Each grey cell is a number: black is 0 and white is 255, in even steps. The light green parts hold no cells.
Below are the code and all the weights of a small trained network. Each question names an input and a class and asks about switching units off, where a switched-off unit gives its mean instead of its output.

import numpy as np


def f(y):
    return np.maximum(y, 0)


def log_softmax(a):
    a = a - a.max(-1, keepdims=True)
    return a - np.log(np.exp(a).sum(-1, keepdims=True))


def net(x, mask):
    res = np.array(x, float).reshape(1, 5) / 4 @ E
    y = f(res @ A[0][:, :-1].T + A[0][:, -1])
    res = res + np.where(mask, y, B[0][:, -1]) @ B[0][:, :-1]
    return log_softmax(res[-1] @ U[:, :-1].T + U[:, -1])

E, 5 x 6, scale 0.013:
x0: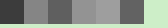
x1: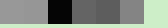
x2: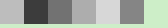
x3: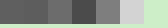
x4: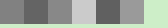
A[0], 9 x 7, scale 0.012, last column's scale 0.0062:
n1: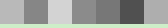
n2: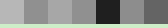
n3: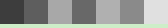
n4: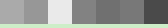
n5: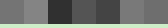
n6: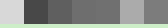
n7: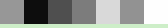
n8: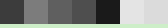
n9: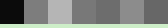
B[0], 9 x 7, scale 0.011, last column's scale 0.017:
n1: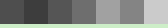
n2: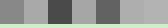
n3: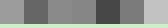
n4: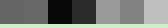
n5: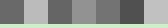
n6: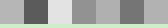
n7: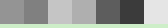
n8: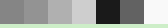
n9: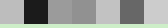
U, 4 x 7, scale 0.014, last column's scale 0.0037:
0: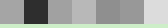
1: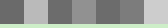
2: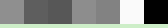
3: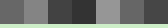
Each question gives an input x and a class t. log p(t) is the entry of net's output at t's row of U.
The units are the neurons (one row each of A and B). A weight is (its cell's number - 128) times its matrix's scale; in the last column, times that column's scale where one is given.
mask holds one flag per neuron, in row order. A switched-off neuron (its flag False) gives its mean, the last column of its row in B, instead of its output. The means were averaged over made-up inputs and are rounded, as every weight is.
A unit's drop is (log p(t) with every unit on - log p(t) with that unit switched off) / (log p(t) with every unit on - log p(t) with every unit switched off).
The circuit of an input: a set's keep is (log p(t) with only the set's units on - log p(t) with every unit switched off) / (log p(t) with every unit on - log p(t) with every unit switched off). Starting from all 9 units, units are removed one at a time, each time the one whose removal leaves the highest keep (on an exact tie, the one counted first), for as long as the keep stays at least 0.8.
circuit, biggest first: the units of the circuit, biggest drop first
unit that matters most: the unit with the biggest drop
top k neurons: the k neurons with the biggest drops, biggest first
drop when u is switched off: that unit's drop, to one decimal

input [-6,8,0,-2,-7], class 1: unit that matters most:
n5
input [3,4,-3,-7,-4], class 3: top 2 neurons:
(n8 n7)
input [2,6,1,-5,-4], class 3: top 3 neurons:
(n8 n7 n2)
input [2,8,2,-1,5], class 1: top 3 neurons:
(n9 n5 n1)
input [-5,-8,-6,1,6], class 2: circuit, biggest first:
(n4 n2)
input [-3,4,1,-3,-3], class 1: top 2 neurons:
(n9 n4)
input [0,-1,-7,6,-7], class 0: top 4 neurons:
(n9 n4 n2 n3)
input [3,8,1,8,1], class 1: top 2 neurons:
(n5 n9)
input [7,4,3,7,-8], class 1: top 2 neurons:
(n9 n5)
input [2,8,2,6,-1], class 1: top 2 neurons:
(n5 n9)
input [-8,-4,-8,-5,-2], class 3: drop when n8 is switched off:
0.0
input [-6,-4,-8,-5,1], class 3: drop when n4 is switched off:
0.4
